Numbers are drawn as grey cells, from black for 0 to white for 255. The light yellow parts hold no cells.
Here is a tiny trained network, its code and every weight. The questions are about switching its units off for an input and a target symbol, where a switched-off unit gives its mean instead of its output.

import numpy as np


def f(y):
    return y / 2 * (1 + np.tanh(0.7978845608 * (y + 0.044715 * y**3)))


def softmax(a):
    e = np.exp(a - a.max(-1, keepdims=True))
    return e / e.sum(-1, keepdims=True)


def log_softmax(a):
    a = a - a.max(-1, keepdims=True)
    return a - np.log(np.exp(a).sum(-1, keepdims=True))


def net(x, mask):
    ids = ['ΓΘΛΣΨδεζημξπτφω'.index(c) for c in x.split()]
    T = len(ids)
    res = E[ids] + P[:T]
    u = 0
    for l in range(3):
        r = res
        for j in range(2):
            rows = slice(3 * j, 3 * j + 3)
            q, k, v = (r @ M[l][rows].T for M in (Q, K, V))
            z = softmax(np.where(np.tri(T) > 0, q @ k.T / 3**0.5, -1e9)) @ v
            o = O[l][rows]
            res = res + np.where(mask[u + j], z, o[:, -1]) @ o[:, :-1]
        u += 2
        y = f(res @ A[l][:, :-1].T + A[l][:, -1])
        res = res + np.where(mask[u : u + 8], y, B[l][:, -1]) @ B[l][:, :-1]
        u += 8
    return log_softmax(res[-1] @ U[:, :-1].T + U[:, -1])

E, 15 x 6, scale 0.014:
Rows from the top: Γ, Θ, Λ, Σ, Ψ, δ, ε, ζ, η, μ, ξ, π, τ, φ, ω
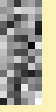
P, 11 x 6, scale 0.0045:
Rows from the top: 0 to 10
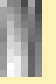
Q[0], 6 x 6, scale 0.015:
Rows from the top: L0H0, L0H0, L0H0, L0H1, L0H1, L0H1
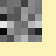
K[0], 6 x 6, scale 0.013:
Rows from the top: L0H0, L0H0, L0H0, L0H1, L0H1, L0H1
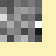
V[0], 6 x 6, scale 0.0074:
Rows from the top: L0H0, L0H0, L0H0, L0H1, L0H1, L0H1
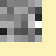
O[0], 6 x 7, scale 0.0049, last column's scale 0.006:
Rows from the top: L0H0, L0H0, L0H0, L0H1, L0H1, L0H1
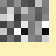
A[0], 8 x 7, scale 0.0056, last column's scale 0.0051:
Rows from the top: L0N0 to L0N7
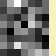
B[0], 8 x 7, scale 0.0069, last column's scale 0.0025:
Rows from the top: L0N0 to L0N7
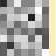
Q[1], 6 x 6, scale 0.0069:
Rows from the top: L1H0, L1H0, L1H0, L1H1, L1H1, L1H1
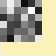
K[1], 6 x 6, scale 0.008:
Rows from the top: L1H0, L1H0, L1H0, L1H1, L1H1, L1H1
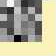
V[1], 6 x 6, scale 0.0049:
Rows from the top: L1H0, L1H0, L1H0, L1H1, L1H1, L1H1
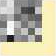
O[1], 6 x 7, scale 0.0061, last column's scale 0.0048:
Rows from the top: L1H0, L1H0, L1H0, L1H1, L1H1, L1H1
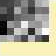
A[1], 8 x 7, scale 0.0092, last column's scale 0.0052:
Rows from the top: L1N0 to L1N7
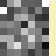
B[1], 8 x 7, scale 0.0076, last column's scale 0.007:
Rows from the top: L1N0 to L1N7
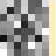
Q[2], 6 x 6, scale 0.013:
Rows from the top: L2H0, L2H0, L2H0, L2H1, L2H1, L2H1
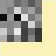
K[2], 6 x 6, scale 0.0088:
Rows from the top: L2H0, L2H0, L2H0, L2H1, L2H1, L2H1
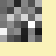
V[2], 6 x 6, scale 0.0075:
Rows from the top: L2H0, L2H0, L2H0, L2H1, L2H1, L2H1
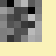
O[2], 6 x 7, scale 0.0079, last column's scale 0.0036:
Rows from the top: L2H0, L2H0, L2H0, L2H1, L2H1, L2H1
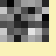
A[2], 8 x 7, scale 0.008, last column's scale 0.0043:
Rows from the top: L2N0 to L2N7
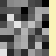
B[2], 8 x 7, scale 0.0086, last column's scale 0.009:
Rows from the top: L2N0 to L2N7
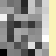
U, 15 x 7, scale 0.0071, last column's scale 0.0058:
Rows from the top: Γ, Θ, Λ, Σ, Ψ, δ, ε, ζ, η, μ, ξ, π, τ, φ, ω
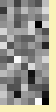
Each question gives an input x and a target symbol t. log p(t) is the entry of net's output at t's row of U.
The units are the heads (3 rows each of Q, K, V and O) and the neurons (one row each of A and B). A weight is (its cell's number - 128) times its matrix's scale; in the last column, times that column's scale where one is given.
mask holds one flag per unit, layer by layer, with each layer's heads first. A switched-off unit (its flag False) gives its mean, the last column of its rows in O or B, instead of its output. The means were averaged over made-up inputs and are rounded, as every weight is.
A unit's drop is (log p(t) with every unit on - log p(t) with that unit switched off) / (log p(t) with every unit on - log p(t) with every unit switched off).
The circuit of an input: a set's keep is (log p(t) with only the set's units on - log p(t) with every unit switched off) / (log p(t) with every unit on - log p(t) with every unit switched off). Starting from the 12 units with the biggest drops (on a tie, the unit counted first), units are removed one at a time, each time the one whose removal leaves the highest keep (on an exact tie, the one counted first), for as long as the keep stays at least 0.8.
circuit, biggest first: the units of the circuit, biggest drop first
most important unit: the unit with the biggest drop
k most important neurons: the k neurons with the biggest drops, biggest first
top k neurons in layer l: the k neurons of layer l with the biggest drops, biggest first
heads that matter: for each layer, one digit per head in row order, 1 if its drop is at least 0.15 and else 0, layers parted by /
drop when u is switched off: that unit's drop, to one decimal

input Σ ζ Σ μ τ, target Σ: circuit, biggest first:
(L1H1; L1N5)
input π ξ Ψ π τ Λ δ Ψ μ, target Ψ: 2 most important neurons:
(L1N0; L1N6)
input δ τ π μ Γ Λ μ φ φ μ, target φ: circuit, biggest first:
(L2H1; L0H1; L1N4; L2H0)
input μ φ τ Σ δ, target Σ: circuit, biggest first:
(L1H1; L1N5; L0H1)
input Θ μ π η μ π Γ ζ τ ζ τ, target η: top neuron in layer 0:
(L0N2)
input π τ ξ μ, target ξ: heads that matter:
01 / 10 / 10
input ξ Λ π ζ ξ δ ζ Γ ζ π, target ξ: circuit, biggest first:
(L2H0; L1N0; L1N7)
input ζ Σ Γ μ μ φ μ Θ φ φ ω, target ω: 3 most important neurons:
(L2N2; L1N4; L0N7)
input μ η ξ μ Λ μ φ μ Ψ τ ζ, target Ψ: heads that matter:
01 / 00 / 10
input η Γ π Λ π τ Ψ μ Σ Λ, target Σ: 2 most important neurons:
(L1N5; L1N4)
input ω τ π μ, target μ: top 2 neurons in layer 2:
(L2N1; L2N3)
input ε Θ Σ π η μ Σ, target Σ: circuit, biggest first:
(L1H1; L1H0)
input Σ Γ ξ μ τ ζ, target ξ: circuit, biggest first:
(L2H0; L1N0; L1N7)
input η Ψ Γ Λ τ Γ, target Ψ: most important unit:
L0N0
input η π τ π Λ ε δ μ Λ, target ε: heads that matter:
01 / 00 / 11
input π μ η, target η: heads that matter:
00 / 00 / 11
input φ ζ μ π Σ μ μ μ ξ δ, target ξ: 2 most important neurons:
(L0N0; L1N0)
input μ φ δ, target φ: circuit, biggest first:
(L2H1; L0H1; L2H0)
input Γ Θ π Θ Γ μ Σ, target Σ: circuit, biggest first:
(L1H1; L0N4)
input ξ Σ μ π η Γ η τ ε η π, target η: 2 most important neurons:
(L1N0; L2N5)
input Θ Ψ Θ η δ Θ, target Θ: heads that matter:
01 / 00 / 00
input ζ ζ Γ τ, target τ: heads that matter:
01 / 01 / 10
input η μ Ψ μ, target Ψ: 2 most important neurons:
(L0N0; L1N0)
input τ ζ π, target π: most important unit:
L2N7
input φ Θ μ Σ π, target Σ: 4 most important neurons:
(L1N5; L0N0; L0N4; L1N4)
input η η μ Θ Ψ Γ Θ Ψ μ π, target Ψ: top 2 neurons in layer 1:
(L1N6; L1N0)
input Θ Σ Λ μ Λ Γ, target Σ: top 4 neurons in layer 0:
(L0N0; L0N7; L0N4; L0N6)
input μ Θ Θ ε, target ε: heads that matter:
00 / 00 / 11
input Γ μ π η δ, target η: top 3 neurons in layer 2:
(L2N5; L2N3; L2N1)
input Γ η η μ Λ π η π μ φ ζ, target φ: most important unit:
L0H1
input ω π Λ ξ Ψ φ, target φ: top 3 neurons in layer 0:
(L0N7; L0N0; L0N2)
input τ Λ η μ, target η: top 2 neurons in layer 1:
(L1N6; L1N0)
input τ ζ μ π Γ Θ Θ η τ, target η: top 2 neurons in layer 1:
(L1N0; L1N6)
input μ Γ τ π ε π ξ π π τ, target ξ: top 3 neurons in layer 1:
(L1N7; L1N0; L1N6)
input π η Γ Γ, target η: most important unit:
L1N0
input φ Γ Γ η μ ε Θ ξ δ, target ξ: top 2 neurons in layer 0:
(L0N0; L0N1)
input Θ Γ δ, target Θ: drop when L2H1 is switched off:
0.2
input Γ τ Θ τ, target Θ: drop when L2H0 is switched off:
0.2
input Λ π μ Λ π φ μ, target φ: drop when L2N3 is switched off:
-0.1
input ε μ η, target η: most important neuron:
(L2N5)
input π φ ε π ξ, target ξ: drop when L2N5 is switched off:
0.1
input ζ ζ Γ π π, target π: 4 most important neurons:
(L2N7; L1N1; L1N0; L0N0)
